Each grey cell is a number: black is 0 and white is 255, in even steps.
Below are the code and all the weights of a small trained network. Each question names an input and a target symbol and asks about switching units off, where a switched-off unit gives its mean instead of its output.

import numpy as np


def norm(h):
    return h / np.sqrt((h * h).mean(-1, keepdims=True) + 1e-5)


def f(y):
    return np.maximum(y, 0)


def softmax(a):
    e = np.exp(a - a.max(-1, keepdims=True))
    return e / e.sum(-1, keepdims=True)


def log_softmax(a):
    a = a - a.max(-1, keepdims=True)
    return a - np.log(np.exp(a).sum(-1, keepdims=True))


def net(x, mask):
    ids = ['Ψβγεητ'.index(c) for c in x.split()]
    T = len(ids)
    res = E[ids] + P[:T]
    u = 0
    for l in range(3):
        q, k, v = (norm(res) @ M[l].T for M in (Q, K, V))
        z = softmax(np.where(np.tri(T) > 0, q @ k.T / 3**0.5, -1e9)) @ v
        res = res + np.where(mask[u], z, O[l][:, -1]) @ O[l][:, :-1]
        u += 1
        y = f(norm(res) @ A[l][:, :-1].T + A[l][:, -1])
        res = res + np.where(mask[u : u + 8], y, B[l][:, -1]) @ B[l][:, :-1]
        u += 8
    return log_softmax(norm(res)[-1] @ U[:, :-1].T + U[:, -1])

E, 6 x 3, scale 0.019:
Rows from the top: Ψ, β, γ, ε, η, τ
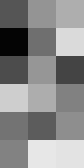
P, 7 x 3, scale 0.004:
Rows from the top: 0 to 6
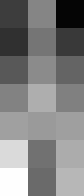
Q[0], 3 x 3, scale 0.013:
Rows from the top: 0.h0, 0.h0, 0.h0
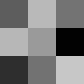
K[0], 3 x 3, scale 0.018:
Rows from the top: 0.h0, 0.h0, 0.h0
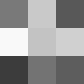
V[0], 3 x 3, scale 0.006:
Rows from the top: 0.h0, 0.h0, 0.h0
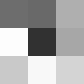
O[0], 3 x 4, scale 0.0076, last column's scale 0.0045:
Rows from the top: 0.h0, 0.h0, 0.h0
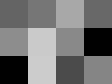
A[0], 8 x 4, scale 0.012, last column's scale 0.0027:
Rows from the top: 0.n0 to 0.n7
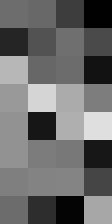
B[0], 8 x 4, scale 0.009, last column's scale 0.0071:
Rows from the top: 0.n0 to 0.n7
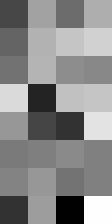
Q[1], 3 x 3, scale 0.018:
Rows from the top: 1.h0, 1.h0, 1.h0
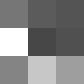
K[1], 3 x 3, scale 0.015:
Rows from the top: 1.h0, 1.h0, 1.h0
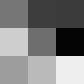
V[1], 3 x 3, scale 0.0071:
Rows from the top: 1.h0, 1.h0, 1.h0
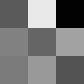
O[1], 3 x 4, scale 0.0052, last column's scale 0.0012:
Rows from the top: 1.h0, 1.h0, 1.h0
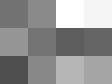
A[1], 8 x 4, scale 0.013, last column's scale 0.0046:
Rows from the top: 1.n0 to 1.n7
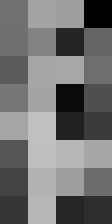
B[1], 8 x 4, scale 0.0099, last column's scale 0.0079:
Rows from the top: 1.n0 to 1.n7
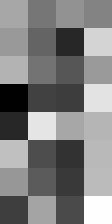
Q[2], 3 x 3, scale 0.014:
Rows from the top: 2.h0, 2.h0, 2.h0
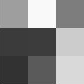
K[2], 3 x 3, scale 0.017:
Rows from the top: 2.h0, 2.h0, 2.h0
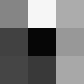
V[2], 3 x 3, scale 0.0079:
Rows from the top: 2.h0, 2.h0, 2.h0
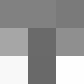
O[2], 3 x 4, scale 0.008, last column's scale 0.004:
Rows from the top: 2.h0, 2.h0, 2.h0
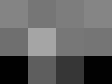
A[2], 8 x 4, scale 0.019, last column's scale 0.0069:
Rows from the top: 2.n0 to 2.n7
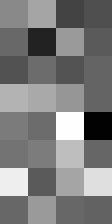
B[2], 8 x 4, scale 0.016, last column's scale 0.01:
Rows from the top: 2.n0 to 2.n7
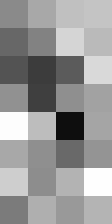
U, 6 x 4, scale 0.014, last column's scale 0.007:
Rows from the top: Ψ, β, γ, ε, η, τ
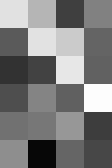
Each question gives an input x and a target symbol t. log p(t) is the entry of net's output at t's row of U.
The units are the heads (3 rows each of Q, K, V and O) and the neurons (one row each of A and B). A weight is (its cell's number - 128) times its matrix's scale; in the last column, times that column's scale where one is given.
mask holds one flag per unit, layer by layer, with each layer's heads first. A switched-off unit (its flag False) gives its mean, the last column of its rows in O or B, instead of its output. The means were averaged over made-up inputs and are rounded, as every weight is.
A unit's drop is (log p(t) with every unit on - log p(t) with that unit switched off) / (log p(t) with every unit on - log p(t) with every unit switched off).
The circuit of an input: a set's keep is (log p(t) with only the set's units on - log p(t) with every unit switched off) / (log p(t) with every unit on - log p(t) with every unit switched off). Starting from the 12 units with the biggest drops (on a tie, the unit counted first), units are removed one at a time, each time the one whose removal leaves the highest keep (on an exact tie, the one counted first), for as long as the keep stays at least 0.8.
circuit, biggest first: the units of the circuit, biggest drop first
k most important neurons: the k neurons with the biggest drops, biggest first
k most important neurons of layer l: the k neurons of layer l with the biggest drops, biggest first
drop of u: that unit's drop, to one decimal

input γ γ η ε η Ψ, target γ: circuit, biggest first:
[2.n4]
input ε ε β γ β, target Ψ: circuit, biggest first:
[1.n3 2.n4 2.h0]
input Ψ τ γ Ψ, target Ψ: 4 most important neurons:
[0.n4 0.n7 1.n3 2.n6]
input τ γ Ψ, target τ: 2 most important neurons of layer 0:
[0.n4 0.n3]
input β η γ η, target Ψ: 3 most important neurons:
[1.n3 0.n7 2.n6]
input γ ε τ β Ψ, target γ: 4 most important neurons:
[0.n4 0.n1 0.n7 2.n1]
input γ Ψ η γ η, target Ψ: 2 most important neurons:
[1.n3 2.n6]
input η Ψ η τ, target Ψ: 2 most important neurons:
[0.n3 2.n4]
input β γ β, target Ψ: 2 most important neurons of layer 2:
[2.n4 2.n5]
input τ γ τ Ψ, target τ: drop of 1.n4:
0.1
